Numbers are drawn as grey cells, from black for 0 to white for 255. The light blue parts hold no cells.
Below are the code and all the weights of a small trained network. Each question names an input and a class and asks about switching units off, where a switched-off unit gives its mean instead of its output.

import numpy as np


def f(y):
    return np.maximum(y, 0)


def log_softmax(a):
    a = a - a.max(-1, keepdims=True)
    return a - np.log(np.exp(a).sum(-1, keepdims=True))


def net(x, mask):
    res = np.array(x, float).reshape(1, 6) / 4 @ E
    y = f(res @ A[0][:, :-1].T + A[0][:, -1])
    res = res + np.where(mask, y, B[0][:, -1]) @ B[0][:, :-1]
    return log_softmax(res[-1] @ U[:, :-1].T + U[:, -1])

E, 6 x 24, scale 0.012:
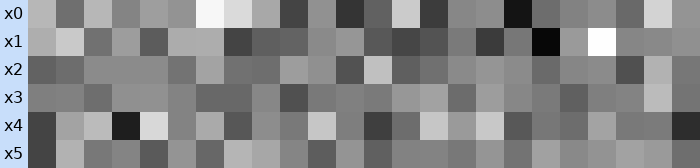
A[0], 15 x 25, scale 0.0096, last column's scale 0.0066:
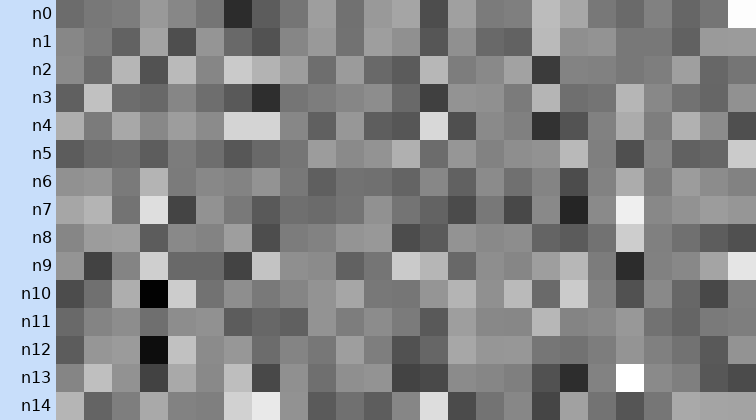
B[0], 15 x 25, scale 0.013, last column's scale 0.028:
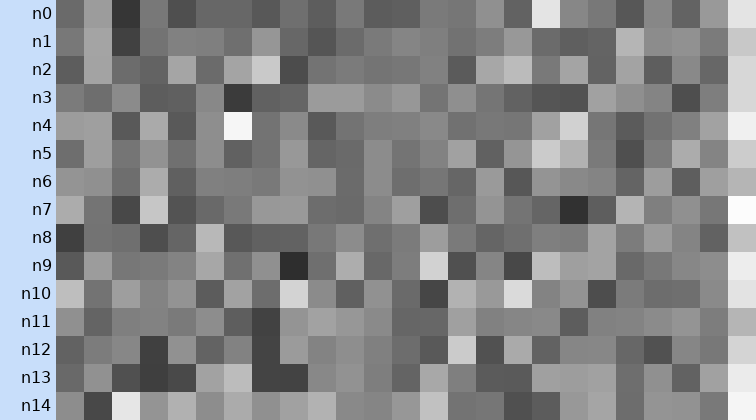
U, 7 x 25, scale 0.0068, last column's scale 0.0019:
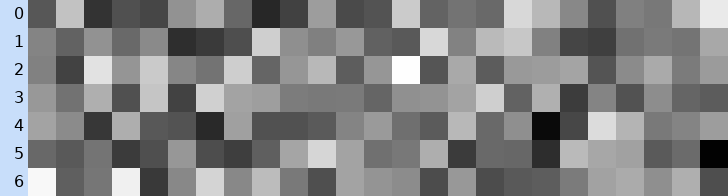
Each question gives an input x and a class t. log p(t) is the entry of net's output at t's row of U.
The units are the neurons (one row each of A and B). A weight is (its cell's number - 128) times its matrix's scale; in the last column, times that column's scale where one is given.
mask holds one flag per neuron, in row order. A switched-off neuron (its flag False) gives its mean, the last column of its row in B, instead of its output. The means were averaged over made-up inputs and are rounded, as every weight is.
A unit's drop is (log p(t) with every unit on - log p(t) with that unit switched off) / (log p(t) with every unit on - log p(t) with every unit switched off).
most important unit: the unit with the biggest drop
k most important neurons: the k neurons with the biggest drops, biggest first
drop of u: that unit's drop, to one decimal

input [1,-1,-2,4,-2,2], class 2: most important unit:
n13
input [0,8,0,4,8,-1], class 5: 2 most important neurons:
(n3, n12)
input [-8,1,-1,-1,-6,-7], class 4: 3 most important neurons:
(n13, n1, n4)
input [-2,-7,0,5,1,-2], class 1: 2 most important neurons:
(n10, n13)
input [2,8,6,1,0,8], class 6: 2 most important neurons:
(n7, n9)
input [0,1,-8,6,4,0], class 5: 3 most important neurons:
(n4, n9, n0)
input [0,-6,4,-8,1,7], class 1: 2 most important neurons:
(n10, n13)
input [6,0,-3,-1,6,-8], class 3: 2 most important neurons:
(n10, n9)
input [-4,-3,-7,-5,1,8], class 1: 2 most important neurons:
(n13, n4)
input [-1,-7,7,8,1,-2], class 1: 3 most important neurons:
(n10, n13, n4)
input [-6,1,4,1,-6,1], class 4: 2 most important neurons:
(n13, n4)
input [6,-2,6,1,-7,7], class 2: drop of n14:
0.5
